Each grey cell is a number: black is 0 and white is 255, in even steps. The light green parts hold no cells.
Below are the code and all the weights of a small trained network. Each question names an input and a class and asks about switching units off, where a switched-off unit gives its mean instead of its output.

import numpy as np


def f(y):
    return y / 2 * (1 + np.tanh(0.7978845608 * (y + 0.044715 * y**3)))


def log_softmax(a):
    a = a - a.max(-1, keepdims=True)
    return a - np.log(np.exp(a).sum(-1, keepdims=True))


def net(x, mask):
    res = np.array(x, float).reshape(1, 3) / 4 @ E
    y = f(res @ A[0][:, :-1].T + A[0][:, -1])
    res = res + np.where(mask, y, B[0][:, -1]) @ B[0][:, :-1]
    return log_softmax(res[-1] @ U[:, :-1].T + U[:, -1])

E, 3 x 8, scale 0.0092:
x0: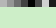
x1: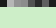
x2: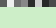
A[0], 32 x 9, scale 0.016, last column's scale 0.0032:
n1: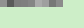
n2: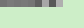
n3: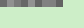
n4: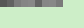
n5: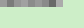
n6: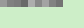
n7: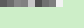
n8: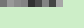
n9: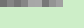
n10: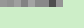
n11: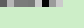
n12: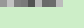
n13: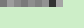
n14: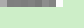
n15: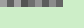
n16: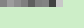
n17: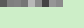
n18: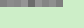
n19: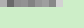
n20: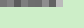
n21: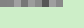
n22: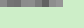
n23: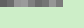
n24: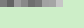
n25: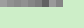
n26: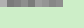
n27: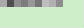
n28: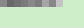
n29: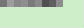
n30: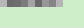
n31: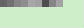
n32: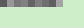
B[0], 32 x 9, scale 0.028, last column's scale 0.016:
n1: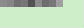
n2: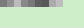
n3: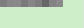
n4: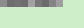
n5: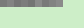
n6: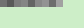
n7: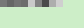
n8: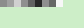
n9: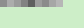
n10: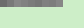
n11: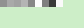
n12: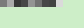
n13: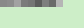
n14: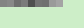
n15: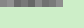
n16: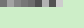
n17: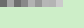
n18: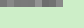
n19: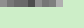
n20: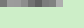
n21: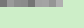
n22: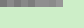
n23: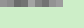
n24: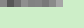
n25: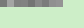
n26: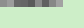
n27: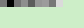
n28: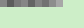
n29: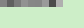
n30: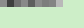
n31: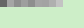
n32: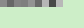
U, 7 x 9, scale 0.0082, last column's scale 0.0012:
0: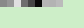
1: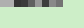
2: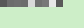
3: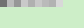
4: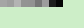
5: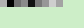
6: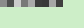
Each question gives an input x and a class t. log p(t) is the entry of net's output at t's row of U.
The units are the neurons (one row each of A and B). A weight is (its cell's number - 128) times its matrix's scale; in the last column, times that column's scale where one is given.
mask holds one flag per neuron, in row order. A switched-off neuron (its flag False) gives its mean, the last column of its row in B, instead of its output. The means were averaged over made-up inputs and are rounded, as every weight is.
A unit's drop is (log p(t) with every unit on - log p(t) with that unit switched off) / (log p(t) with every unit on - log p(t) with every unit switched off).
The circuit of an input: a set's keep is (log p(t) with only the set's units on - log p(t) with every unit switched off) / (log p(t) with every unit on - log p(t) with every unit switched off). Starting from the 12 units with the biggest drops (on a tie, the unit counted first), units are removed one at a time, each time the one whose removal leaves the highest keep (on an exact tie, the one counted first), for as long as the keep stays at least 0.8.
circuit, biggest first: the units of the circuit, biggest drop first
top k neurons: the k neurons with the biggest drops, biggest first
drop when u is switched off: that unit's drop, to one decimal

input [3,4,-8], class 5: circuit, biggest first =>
(n27)
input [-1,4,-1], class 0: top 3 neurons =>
(n11, n12, n27)
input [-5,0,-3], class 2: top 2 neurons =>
(n11, n7)
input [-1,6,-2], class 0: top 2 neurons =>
(n11, n12)
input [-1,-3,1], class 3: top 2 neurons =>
(n12, n27)
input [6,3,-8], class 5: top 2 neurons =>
(n27, n30)
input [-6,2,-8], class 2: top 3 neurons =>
(n7, n17, n23)
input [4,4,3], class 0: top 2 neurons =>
(n8, n11)
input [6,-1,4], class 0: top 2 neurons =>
(n11, n8)
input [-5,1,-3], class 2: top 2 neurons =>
(n11, n7)
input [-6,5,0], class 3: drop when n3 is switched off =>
0.0
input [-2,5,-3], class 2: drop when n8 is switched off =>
0.1
